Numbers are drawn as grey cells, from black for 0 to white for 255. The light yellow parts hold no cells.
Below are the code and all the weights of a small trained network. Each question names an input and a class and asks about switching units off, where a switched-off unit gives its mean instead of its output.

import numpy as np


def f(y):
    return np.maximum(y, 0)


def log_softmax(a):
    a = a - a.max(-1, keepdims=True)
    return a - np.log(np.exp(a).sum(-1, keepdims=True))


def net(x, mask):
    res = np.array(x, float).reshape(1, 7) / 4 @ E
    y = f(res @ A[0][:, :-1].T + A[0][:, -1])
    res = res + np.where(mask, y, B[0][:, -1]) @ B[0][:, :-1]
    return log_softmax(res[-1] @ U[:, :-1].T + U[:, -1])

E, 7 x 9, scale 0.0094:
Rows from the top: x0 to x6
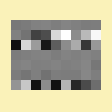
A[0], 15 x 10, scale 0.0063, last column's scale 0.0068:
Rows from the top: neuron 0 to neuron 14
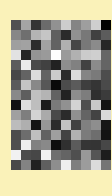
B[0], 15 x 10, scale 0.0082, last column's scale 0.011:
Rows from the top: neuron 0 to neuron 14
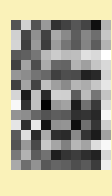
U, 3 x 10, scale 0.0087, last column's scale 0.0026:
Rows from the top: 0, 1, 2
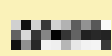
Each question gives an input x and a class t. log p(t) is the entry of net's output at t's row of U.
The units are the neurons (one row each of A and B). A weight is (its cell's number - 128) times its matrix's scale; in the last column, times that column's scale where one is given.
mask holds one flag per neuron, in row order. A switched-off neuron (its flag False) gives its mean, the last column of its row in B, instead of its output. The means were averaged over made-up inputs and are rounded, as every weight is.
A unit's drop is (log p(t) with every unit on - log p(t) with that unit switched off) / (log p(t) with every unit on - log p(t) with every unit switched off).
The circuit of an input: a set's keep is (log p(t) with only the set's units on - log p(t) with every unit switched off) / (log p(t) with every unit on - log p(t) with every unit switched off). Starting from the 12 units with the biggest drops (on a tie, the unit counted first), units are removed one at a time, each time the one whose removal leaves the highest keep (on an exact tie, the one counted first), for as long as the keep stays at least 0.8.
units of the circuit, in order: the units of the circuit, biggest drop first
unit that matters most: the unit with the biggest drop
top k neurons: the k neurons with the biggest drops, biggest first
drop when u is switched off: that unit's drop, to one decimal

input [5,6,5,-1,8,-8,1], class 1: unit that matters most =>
neuron 0
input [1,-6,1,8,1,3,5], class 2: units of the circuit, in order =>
(neuron 12; neuron 6)
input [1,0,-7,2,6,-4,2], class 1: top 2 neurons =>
(neuron 13; neuron 8)
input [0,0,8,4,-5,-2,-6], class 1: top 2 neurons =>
(neuron 11; neuron 5)
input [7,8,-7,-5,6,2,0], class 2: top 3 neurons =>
(neuron 3; neuron 8; neuron 9)
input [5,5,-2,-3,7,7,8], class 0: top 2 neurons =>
(neuron 10; neuron 2)
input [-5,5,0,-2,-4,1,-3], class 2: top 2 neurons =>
(neuron 3; neuron 10)
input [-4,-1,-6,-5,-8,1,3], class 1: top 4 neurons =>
(neuron 13; neuron 8; neuron 7; neuron 3)
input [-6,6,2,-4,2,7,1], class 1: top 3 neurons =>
(neuron 0; neuron 7; neuron 10)
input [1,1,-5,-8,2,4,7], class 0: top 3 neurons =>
(neuron 10; neuron 2; neuron 0)
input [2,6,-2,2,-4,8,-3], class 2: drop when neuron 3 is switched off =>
0.2
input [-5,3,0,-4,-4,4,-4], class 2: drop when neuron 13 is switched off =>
0.0
